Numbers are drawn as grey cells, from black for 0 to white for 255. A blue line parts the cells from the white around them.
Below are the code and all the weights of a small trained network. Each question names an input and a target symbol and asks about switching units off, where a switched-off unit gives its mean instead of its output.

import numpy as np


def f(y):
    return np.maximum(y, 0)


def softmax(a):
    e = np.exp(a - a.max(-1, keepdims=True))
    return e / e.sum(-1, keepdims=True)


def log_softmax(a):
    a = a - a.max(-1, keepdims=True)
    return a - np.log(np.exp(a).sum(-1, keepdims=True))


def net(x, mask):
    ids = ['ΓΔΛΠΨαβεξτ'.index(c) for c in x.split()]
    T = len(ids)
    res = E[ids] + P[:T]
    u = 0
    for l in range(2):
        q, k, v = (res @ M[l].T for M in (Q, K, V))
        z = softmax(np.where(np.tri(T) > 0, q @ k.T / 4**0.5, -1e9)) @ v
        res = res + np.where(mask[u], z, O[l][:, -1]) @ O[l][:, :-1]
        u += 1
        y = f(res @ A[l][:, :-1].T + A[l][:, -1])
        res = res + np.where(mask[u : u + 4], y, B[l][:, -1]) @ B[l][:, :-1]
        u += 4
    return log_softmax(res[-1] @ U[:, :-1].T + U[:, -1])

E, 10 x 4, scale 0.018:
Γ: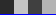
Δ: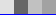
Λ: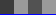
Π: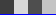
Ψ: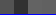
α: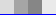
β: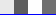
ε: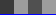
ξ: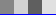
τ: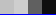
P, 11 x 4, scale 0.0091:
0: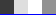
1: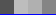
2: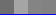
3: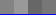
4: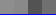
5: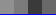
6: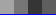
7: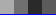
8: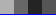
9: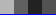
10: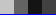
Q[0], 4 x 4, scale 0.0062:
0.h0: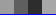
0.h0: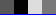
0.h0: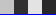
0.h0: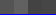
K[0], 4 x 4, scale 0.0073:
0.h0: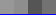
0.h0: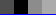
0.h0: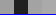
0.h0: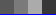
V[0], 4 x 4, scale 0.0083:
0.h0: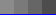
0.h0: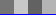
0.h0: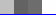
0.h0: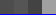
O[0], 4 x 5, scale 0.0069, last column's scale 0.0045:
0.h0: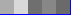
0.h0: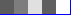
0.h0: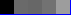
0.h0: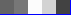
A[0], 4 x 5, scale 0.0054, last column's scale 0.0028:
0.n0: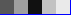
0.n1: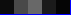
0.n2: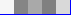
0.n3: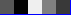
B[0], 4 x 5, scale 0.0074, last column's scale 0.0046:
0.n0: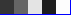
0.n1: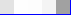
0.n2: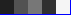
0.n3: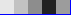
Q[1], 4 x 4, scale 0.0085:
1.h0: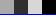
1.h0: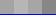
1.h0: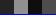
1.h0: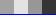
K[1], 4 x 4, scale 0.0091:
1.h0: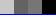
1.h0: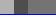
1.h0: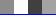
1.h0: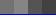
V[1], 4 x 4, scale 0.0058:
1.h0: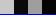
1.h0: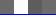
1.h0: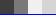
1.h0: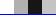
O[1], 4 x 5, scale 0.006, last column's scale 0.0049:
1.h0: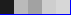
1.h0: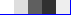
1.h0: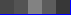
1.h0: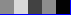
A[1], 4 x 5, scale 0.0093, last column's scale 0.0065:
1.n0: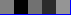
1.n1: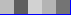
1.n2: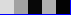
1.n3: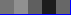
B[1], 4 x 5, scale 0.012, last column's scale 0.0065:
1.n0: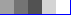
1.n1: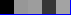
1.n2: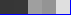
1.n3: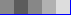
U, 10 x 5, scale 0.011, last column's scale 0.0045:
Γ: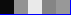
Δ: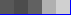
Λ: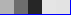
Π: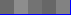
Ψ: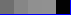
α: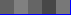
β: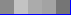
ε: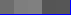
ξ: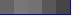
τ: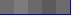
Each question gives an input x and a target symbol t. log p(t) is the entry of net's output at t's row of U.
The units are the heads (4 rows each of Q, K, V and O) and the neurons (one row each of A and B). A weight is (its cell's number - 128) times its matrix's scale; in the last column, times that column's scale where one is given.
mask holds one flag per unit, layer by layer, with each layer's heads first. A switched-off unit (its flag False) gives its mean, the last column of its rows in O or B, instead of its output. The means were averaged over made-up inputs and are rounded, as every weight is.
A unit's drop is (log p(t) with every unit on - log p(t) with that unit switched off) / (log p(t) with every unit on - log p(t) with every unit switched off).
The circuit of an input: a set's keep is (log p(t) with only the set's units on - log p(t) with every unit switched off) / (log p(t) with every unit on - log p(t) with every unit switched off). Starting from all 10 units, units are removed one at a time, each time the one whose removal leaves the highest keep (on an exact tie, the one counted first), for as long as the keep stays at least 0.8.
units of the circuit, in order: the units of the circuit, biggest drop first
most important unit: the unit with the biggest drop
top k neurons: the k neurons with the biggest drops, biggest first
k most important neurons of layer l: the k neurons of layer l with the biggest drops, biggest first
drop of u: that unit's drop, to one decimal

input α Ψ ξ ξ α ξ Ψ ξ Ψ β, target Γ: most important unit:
1.h0
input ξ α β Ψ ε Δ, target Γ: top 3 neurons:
[1.n1 0.n3 1.n3]
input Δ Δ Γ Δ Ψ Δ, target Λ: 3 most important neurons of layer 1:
[1.n0 1.n2 1.n1]
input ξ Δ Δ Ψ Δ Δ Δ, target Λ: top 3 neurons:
[1.n0 0.n0 0.n1]
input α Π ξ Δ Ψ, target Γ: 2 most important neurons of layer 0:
[0.n1 0.n3]
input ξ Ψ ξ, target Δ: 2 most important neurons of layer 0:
[0.n1 0.n3]
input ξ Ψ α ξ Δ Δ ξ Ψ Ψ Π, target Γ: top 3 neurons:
[0.n1 0.n0 0.n2]
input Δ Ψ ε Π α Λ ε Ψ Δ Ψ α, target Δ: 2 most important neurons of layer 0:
[0.n1 0.n2]
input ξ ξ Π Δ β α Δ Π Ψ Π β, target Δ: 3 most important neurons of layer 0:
[0.n2 0.n1 0.n3]
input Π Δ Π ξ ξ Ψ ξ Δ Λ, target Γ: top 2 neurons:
[0.n1 0.n0]
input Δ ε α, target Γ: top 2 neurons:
[1.n1 0.n2]
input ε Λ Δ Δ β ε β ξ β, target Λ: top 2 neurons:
[0.n2 0.n0]
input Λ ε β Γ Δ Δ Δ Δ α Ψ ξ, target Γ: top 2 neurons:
[0.n0 1.n0]
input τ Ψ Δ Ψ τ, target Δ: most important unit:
1.n2
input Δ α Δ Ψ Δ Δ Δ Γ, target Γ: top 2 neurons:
[0.n0 0.n1]
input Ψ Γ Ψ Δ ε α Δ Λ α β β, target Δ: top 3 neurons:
[0.n2 0.n1 1.n0]
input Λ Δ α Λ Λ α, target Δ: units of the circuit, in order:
[1.h0 0.h0]
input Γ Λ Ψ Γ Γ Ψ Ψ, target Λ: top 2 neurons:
[1.n0 0.n0]
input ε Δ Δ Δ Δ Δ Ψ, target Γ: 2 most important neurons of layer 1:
[1.n0 1.n3]
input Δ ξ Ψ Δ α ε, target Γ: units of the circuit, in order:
[0.h0]
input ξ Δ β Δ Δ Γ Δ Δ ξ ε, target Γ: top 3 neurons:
[0.n1 0.n0 1.n0]
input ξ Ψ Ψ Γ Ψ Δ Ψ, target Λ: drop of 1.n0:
0.4
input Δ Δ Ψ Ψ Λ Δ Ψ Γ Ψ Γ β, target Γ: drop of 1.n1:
0.3
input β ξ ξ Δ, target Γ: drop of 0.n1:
-0.1
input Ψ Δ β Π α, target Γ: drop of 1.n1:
0.1
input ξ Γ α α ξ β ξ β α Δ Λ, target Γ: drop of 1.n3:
0.0
